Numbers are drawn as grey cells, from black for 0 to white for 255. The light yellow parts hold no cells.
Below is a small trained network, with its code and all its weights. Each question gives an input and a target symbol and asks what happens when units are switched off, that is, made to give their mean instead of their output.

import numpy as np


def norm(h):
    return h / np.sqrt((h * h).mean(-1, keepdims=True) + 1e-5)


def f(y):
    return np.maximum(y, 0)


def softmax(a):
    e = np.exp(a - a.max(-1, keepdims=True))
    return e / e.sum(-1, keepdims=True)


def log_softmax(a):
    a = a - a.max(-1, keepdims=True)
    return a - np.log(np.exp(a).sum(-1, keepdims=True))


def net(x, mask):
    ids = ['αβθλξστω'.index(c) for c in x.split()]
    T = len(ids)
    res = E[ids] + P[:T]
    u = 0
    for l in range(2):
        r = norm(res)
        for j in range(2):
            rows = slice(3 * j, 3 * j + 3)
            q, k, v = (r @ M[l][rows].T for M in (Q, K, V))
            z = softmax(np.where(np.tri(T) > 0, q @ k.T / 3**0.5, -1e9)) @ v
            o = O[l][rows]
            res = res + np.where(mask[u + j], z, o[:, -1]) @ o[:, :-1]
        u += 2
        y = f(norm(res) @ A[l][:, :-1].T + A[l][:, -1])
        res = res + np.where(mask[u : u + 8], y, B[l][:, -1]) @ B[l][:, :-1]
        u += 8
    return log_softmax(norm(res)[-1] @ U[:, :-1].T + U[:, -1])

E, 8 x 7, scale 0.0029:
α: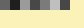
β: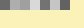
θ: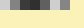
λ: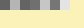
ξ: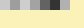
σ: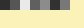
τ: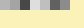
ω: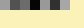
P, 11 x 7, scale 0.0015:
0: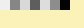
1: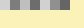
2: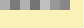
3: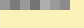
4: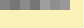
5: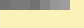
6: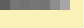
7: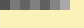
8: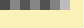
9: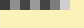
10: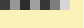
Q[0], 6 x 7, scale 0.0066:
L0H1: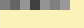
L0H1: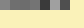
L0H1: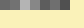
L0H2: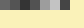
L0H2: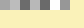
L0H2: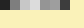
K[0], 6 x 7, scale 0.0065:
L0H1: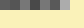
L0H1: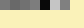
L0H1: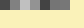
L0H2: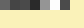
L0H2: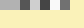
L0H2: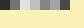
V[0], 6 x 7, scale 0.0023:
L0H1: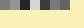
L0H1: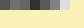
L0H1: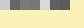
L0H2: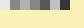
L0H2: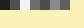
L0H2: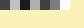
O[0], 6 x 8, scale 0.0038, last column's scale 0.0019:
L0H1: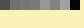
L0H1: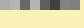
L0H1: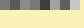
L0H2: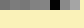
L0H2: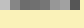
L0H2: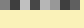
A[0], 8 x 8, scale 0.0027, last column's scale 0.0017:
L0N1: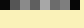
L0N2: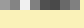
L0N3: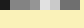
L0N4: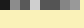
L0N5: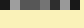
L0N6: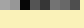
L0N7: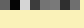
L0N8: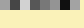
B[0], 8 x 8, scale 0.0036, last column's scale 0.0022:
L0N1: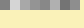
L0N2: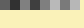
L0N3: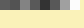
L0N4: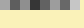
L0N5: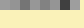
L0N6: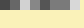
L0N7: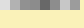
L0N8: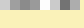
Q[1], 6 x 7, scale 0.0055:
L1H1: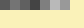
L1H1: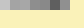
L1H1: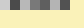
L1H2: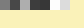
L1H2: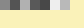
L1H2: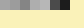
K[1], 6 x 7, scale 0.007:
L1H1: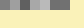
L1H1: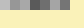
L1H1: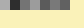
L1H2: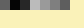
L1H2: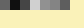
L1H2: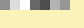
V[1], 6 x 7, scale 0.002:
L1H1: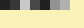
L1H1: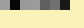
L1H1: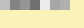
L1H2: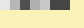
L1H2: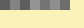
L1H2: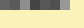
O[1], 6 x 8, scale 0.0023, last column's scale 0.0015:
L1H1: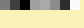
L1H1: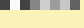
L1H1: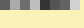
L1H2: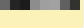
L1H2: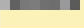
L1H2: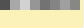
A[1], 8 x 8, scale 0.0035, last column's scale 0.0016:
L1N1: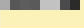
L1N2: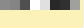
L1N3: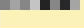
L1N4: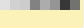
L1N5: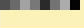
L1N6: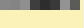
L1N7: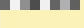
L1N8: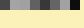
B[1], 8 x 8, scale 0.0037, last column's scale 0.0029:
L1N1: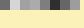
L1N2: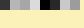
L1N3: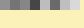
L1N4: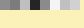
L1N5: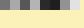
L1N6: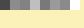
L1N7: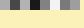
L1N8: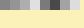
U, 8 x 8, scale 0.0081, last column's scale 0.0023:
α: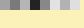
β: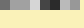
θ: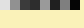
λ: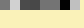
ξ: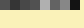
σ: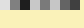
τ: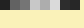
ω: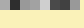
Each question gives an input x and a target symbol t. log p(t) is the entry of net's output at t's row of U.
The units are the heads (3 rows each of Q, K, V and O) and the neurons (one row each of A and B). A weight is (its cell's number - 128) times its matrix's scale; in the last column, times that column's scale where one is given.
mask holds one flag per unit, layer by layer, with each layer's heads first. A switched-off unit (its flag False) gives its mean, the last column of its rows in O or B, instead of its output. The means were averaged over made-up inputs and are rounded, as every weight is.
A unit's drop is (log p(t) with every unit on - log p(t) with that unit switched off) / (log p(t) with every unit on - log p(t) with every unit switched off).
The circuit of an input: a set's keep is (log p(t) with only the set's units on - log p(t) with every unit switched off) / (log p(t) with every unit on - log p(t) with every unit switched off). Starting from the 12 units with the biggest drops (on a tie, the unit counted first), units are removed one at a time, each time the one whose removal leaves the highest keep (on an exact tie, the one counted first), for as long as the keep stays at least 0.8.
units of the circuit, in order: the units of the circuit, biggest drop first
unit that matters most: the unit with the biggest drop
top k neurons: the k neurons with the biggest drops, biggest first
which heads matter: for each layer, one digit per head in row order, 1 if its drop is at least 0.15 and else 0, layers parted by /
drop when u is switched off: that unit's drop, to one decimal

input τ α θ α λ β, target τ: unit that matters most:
L0H2
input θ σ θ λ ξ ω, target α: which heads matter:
01 / 10
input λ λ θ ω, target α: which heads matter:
00 / 00
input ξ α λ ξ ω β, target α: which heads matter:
01 / 00
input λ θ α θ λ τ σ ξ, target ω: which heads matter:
01 / 01
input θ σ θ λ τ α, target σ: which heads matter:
01 / 01
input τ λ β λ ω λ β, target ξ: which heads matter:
11 / 01
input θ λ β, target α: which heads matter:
00 / 00
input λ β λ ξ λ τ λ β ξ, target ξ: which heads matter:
01 / 01
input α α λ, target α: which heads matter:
10 / 00
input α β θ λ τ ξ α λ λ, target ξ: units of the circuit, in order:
(L1H2; L0H2)
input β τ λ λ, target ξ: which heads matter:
01 / 01
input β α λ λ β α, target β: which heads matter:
01 / 00
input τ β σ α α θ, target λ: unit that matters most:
L1H2
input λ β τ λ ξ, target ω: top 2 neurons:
(L0N2; L1N5)
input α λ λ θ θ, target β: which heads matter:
11 / 00
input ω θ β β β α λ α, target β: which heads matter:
11 / 01
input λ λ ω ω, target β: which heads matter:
01 / 00
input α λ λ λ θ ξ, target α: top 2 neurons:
(L0N3; L0N6)
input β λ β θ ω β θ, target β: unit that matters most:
L0N6
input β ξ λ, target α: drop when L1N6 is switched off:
0.0
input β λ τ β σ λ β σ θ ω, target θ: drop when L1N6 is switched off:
0.1
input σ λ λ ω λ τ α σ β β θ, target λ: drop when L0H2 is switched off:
1.1
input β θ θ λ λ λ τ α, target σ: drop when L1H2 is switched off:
0.8
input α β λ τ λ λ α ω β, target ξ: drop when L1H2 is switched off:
0.9
